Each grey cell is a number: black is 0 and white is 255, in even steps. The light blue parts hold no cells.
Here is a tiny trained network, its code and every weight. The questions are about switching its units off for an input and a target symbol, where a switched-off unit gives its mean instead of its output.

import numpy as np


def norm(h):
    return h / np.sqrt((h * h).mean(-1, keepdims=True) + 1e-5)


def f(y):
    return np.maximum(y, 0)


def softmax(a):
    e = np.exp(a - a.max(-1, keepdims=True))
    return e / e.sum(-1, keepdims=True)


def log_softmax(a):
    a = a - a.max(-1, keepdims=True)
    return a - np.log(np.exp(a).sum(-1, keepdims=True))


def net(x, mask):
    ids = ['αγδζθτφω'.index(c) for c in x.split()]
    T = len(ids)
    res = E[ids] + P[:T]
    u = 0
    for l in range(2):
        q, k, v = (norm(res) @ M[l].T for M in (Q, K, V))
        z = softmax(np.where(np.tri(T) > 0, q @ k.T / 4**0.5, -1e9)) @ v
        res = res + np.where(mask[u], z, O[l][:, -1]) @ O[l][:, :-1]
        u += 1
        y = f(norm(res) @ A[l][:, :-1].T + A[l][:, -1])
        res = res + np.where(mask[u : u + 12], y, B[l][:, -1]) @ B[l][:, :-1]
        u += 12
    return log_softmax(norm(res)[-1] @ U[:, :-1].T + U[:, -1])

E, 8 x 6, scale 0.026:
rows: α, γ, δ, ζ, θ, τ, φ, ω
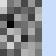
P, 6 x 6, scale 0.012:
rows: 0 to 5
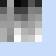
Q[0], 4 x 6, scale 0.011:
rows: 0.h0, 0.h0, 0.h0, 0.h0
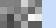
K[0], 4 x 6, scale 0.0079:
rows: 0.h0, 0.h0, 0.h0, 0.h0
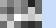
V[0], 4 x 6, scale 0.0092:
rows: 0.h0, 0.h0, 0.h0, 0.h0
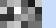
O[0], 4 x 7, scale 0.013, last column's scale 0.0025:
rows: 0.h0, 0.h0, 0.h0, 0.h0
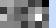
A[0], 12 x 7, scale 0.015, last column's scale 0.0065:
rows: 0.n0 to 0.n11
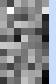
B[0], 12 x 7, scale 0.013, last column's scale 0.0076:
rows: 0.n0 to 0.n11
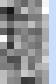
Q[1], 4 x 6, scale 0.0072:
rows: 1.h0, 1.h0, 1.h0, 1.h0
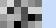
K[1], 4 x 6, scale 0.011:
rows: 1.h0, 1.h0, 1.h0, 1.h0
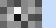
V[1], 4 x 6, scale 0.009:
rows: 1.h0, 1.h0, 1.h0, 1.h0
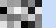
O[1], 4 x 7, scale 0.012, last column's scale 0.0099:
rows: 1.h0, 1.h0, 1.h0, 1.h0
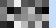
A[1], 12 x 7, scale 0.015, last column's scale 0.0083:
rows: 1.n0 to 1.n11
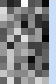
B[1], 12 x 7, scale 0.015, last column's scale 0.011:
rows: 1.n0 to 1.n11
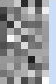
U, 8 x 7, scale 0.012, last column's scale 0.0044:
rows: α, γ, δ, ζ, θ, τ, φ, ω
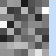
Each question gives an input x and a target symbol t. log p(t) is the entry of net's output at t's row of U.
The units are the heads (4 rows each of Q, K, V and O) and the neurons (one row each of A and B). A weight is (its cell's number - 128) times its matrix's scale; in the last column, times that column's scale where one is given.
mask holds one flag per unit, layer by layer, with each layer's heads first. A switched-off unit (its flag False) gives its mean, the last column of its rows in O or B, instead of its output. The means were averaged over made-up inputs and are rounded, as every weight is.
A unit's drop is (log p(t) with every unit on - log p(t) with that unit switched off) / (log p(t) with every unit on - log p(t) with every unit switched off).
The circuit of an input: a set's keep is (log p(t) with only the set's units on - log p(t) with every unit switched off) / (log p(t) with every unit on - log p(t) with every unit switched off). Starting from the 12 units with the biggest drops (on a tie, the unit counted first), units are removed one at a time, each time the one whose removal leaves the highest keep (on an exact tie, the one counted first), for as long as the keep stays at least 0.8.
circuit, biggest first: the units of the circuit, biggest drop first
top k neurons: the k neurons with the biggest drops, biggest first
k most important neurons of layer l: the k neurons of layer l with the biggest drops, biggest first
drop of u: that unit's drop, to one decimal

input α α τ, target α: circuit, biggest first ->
[0.h0]
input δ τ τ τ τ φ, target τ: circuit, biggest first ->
[1.h0, 0.n1]
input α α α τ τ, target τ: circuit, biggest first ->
[0.h0, 1.h0]
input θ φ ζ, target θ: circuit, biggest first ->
[1.n2, 0.n1, 1.h0]
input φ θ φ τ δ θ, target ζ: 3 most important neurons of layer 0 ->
[0.n1, 0.n6, 0.n8]
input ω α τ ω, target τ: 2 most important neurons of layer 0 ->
[0.n8, 0.n0]
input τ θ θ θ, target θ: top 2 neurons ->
[0.n1, 1.n11]
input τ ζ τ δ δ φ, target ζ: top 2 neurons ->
[1.n0, 0.n1]
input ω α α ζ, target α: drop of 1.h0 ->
0.1
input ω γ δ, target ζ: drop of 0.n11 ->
0.0
